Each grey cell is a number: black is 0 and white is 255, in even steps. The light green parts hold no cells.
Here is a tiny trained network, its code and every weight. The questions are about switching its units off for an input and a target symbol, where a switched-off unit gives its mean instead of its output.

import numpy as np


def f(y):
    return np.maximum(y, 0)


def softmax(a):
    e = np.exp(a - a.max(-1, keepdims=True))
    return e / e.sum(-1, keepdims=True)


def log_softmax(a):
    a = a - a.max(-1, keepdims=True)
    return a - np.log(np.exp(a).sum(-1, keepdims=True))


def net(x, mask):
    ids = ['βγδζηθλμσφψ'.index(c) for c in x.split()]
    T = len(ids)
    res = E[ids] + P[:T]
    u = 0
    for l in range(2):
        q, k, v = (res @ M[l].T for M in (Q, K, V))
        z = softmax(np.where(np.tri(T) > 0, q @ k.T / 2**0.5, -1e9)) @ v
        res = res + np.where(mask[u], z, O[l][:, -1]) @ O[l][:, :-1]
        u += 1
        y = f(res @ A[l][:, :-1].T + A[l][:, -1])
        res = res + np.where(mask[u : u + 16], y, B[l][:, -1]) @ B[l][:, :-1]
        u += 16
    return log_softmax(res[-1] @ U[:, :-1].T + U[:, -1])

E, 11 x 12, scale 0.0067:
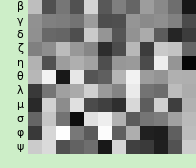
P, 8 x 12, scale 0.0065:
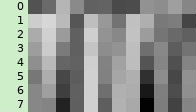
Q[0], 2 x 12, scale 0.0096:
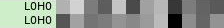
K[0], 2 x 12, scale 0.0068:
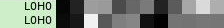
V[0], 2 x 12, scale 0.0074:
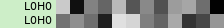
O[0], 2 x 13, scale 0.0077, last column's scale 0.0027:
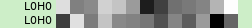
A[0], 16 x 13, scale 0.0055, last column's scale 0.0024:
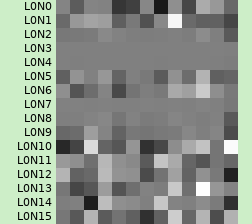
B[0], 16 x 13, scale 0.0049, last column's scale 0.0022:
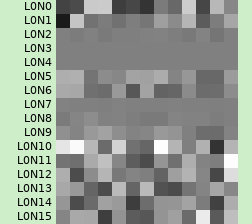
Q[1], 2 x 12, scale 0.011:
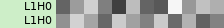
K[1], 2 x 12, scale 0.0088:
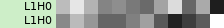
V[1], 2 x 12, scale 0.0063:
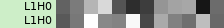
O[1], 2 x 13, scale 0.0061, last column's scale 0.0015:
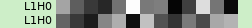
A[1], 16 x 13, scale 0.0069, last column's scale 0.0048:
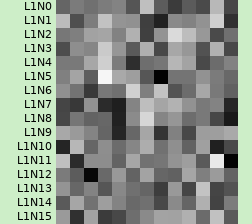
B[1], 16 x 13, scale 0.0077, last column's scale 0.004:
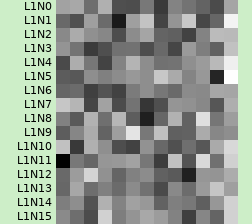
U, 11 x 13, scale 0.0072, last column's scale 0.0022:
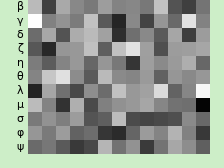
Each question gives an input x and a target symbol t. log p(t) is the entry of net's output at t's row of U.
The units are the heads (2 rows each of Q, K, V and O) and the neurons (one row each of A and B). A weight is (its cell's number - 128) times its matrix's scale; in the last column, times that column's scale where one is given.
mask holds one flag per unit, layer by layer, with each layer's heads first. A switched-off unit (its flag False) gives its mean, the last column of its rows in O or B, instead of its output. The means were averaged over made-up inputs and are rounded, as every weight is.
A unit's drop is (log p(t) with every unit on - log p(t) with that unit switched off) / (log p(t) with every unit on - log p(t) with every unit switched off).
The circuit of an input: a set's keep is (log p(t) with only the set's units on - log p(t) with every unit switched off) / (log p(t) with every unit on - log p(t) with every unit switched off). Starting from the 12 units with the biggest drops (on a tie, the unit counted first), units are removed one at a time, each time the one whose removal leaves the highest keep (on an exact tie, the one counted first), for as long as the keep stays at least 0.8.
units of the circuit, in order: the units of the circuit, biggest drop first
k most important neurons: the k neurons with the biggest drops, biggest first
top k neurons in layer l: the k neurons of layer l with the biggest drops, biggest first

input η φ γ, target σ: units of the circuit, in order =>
(L1H0 L1N12)
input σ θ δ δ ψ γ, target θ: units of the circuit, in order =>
(L1H0 L1N2)
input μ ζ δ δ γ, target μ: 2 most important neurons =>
(L1N7 L1N15)
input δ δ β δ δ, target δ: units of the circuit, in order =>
(L0H0)
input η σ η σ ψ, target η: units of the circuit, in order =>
(L0H0 L1N11 L1N1)
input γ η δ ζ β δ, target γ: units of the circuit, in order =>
(L0H0 L1N5 L1N1)
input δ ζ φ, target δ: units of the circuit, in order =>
(L0H0 L1N1)
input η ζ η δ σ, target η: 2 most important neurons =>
(L1N11 L1N1)
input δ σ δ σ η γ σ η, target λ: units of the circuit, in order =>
(L1H0 L1N4)
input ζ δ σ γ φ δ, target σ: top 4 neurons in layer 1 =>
(L1N0 L1N12 L1N5 L1N15)
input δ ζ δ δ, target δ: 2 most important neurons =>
(L1N1 L1N10)
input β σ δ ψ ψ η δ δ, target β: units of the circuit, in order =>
(L0H0 L1N1 L1N5 L0N12)
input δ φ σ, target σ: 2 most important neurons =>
(L1N12 L1N0)
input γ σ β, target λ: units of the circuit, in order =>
(L1H0 L1N4 L0N10)
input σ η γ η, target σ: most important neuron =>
(L1N10)
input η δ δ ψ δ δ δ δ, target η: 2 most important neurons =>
(L1N11 L1N1)
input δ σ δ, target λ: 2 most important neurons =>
(L1N4 L0N1)
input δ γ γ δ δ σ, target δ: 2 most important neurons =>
(L1N1 L1N3)
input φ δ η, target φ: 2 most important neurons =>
(L1N8 L1N7)
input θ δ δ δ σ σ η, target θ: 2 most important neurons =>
(L0N13 L1N2)
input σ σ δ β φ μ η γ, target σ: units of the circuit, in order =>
(L0H0 L1N10)
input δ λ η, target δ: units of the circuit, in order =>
(L0H0)
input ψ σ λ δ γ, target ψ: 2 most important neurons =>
(L0N0 L1N6)
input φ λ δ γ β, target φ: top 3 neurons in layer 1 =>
(L1N8 L1N7 L1N10)
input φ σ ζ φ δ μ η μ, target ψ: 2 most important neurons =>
(L1N6 L0N10)
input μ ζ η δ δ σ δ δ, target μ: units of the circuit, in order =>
(L0H0 L1N7 L1N15)
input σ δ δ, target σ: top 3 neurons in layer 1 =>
(L1N10 L1N14 L1N5)
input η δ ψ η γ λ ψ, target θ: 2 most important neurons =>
(L1N11 L1N9)
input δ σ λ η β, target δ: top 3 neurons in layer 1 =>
(L1N1 L1N10 L1N5)
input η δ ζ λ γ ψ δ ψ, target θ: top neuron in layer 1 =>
(L1N11)
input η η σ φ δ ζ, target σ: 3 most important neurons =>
(L1N12 L1N1 L1N0)
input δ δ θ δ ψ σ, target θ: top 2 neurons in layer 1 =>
(L1N2 L1N3)
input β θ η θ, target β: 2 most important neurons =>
(L1N1 L1N5)
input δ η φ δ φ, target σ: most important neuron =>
(L1N0)
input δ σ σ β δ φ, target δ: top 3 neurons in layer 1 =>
(L1N5 L1N1 L1N10)
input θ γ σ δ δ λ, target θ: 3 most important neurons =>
(L0N13 L1N2 L0N6)
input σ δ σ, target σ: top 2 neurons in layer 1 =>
(L1N10 L1N14)
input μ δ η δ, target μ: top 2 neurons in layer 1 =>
(L1N7 L1N15)
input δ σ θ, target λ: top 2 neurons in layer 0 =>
(L0N14 L0N11)
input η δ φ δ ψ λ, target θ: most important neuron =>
(L1N2)
